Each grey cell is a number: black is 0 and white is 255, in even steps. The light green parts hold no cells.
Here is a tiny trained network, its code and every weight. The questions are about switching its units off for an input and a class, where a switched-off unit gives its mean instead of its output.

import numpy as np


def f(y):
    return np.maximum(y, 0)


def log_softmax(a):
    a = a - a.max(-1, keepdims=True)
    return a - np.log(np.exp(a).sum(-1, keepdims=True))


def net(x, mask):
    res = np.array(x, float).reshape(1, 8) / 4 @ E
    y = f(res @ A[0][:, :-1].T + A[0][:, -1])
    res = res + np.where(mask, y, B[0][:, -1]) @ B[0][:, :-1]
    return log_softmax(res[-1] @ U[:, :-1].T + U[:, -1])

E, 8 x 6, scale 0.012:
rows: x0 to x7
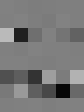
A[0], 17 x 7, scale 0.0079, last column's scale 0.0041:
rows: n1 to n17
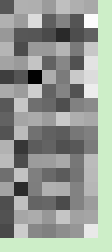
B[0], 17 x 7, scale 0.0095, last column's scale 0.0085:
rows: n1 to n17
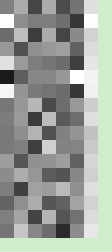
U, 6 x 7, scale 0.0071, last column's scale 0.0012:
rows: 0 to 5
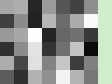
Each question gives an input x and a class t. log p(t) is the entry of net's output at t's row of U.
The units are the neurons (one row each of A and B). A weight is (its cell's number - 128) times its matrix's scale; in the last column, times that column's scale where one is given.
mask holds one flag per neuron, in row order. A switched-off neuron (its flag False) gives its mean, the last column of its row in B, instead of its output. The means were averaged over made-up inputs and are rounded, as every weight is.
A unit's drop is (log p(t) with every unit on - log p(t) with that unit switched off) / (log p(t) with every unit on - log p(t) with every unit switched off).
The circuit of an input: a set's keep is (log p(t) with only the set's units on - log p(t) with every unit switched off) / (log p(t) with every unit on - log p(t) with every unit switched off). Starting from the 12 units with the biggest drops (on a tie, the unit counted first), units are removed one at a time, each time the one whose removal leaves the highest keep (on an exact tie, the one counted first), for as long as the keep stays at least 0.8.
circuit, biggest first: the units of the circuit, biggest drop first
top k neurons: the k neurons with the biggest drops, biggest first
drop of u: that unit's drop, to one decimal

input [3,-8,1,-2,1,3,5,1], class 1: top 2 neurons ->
(n3, n11)
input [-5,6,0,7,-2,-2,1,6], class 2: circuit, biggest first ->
(n9, n16)
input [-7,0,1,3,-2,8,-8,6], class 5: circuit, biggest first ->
(n14)
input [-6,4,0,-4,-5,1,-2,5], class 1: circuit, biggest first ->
(n2, n7)
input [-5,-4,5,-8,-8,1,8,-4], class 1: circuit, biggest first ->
(n2, n7, n5)
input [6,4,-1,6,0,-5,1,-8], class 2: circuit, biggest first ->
(n9, n11)
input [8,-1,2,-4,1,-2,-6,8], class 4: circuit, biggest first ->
(n14, n4)
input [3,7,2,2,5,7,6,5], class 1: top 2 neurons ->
(n3, n11)
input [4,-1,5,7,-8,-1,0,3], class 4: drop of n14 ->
0.1
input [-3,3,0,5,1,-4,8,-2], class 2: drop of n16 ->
0.3
